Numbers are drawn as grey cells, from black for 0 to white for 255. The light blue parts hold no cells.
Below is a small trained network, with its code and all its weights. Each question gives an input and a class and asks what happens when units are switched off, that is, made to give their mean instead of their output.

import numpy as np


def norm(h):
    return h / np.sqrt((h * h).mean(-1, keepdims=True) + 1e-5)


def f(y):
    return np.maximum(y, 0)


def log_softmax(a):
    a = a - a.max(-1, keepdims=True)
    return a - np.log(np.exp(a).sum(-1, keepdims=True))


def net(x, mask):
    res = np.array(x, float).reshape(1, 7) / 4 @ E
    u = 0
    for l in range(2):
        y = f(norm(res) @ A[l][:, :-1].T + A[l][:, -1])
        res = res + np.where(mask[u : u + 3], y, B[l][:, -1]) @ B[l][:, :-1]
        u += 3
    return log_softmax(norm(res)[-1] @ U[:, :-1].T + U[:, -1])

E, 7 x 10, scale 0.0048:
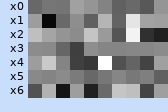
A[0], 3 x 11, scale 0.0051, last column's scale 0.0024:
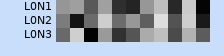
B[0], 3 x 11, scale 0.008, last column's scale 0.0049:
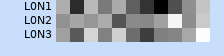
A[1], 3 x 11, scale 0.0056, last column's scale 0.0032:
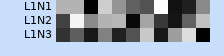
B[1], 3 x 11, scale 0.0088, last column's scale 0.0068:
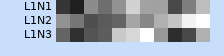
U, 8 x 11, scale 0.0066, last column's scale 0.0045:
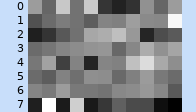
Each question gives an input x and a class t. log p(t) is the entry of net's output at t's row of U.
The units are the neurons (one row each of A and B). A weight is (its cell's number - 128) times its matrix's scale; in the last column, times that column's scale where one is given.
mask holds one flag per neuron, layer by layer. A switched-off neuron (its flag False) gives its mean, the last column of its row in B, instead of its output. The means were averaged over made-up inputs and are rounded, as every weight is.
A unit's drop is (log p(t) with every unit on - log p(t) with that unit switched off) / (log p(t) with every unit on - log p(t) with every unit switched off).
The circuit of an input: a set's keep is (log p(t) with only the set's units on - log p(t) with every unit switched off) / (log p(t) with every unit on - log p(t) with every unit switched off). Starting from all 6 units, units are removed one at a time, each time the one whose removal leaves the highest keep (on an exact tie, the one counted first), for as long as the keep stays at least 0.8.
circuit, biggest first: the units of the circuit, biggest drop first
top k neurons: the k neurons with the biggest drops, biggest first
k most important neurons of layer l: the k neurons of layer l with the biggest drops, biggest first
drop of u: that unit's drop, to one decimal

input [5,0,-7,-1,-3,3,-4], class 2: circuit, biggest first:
(L1N3 L0N3)
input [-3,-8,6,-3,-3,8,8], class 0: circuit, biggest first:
(L0N3)
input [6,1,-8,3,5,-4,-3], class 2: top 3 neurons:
(L1N3 L0N3 L1N2)
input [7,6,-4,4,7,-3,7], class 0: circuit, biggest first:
(L0N3 L0N1 L1N2)
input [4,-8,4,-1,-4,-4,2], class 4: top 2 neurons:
(L1N2 L1N3)
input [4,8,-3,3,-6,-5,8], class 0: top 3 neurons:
(L0N3 L0N1 L1N2)
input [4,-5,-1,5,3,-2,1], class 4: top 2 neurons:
(L1N2 L0N1)
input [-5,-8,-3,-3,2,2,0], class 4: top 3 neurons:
(L1N2 L1N1 L0N1)
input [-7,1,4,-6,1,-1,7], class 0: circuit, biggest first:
(L0N1 L0N3)
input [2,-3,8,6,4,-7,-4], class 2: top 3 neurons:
(L1N1 L0N3 L0N1)
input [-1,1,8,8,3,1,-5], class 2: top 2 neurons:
(L1N1 L0N3)
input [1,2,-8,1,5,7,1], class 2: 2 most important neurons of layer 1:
(L1N3 L1N2)
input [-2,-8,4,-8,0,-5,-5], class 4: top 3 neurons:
(L1N2 L0N3 L0N1)
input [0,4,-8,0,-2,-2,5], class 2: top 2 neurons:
(L1N3 L1N2)
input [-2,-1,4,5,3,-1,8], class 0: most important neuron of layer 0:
(L0N3)
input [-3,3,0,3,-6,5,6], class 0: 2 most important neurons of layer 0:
(L0N1 L0N3)
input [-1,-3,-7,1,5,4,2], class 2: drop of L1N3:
1.1
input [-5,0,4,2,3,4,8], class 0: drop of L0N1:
0.3
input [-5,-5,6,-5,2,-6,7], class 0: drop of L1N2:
-0.1
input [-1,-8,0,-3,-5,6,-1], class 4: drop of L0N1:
0.0
